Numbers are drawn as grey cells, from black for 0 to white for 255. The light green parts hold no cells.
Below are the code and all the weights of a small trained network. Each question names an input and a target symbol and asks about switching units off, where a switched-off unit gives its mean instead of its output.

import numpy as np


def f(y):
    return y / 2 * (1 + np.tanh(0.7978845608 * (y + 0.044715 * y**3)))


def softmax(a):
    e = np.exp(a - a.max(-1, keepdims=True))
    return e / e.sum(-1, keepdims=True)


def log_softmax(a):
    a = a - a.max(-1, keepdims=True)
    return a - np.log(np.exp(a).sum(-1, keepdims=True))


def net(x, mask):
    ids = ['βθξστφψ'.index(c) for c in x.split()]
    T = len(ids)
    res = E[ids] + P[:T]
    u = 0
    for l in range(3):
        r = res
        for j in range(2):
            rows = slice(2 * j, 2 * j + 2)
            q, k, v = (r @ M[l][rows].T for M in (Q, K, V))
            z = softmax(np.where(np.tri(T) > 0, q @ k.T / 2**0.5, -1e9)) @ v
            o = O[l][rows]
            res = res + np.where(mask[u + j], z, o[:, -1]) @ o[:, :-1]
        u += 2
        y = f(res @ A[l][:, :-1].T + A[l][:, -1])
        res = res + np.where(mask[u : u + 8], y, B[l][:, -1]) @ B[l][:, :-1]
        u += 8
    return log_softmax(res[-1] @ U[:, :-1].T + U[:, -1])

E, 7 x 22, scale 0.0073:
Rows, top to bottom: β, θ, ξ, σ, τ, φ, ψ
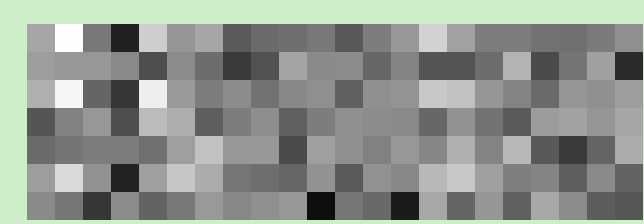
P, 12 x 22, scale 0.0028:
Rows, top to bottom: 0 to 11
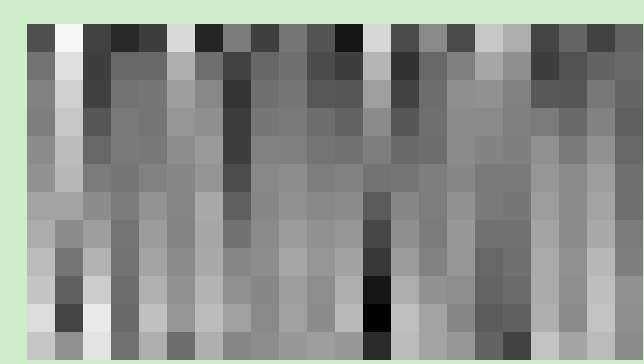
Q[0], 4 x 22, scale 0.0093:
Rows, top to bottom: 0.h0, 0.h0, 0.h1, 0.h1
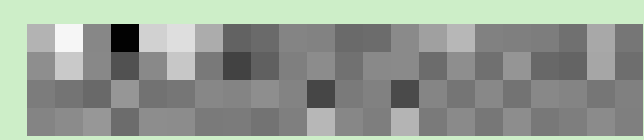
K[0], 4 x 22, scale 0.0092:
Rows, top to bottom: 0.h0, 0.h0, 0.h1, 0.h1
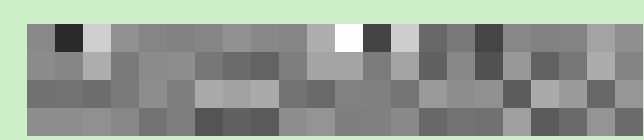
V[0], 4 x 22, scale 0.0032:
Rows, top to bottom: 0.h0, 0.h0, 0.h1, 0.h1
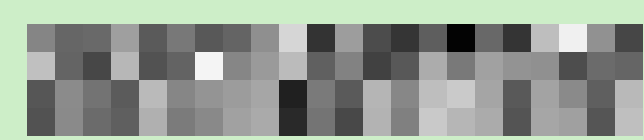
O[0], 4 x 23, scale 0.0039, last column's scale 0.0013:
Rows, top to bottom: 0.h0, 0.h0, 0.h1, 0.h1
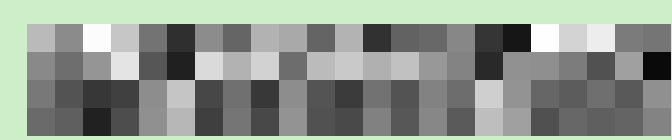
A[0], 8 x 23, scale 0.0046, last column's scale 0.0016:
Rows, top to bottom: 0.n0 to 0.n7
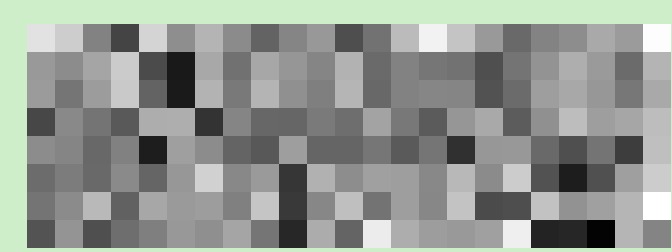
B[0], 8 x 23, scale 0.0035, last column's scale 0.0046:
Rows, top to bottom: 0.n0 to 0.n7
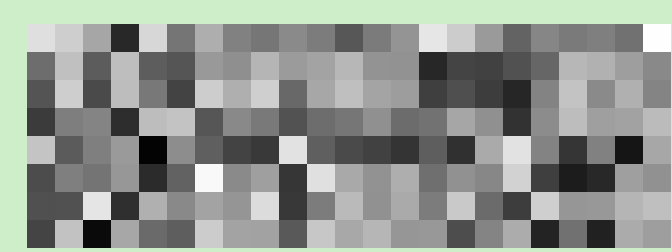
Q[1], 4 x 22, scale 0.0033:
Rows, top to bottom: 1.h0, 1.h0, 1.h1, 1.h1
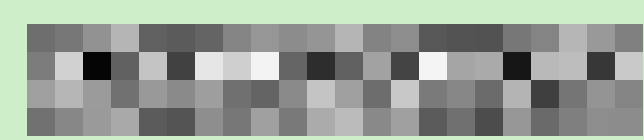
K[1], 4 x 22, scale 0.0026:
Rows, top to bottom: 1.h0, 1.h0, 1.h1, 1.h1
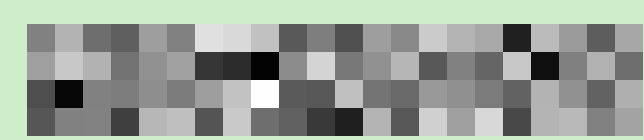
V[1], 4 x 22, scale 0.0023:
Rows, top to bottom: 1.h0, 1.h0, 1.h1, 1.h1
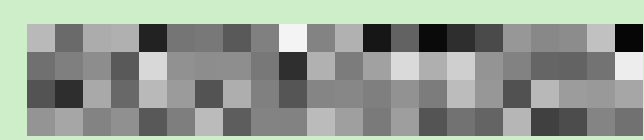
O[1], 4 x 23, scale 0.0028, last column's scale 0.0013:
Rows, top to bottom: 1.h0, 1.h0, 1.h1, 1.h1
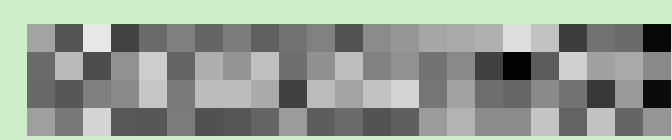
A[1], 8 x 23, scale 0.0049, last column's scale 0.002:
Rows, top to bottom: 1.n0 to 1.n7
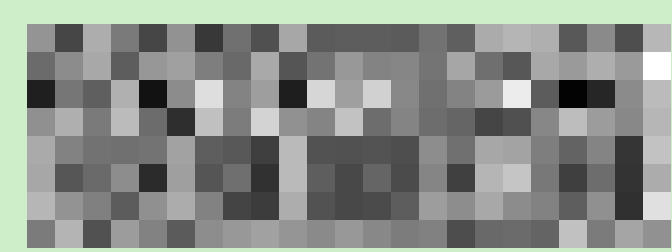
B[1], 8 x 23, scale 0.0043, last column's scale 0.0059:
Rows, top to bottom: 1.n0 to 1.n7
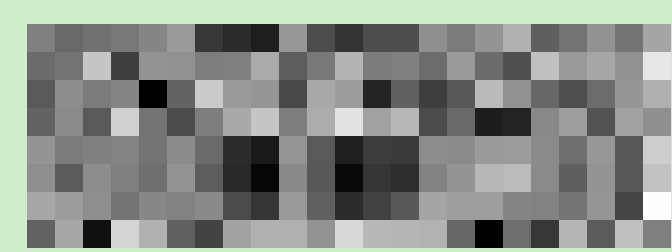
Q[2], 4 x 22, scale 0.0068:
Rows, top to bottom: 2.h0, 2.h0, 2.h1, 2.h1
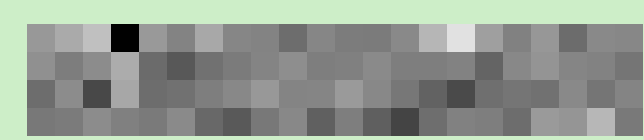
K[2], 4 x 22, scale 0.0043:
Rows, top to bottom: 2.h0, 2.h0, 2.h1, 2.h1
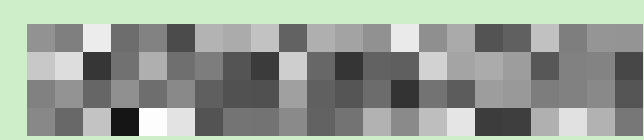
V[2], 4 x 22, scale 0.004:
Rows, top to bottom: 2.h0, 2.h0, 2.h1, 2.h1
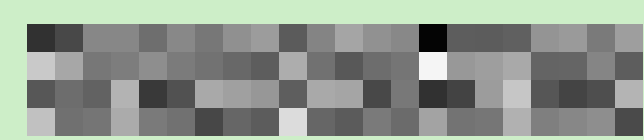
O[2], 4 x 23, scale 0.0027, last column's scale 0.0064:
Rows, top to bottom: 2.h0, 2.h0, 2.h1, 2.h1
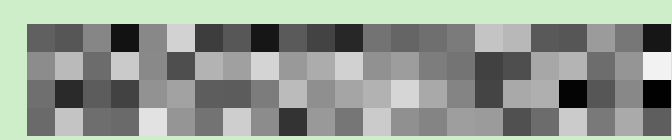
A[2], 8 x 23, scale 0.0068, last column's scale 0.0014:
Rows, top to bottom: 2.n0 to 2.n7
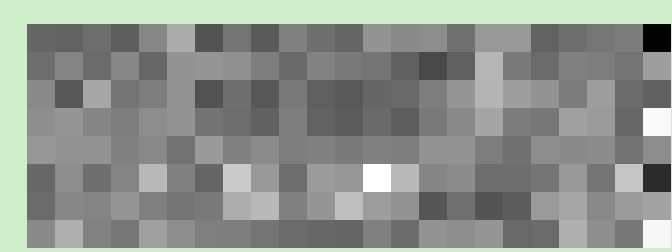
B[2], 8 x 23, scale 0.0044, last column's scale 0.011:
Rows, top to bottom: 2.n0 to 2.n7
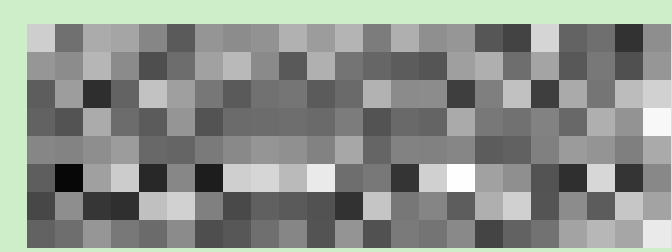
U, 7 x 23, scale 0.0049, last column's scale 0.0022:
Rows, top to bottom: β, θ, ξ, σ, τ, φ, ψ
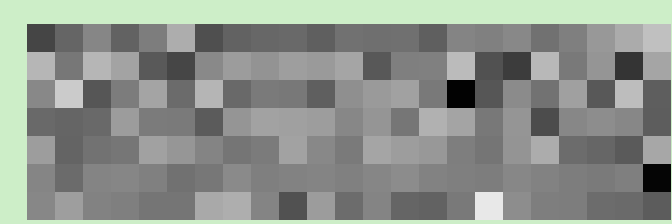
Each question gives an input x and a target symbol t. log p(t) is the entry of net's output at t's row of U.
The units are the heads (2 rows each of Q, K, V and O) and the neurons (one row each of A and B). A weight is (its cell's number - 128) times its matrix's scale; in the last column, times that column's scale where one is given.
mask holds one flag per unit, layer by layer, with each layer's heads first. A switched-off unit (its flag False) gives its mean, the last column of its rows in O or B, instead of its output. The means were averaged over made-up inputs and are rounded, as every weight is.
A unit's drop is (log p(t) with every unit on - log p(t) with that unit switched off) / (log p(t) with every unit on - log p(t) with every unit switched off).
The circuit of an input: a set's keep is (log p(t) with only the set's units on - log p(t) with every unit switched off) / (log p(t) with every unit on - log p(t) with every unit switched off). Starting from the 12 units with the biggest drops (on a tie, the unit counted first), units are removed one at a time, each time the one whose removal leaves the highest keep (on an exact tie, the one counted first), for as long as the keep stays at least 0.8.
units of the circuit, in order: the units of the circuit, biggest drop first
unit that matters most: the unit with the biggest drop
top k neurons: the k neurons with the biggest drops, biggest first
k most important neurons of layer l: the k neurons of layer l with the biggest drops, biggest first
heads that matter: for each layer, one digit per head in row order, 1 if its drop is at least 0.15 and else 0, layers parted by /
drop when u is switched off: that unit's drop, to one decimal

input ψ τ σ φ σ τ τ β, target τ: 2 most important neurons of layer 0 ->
[0.n7 0.n5]
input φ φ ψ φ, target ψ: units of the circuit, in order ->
[0.h0 0.n7 1.n2 0.n5]
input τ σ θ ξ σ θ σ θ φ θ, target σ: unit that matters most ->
2.n5
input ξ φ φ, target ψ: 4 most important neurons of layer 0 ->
[0.n7 0.n5 0.n4 0.n6]
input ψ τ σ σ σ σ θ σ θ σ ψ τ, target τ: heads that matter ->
10 / 00 / 01
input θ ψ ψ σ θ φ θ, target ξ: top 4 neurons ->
[0.n1 0.n2 2.n6 1.n3]
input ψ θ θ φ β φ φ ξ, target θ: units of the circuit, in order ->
[0.n0 2.n2 2.h0 2.n6]
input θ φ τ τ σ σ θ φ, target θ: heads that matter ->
11 / 00 / 00
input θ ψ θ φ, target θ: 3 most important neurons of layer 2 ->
[2.n2 2.n6 2.n4]
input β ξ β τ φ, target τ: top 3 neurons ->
[0.n7 1.n2 0.n5]
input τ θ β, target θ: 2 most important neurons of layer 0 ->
[0.n0 0.n4]
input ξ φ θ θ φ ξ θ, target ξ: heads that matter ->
11 / 10 / 10
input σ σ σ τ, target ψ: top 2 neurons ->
[1.n2 2.n1]
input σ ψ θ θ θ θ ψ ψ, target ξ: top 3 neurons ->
[2.n6 0.n2 0.n7]
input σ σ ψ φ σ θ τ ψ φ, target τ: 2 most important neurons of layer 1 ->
[1.n2 1.n5]
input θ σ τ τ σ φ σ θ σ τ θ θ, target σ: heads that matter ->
01 / 11 / 11
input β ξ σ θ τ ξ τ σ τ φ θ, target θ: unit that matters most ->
1.h0
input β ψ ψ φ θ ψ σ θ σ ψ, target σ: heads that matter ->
10 / 00 / 11
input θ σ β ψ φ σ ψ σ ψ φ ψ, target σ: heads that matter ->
10 / 11 / 11
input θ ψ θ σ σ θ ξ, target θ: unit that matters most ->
0.h1
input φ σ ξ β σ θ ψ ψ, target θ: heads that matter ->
11 / 00 / 10
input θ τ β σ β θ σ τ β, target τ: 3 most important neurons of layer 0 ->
[0.n5 0.n7 0.n4]
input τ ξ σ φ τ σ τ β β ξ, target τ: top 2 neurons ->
[0.n7 1.n2]
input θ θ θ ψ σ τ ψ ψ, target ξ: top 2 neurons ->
[0.n2 2.n6]
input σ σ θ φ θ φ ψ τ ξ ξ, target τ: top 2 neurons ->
[1.n2 0.n5]
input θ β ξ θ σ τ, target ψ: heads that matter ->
00 / 00 / 00
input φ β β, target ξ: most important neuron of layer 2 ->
[2.n3]
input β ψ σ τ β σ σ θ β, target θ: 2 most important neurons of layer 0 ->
[0.n0 0.n6]
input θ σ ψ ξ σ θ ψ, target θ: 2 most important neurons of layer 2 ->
[2.n2 2.n6]
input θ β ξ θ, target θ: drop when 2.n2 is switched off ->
0.2
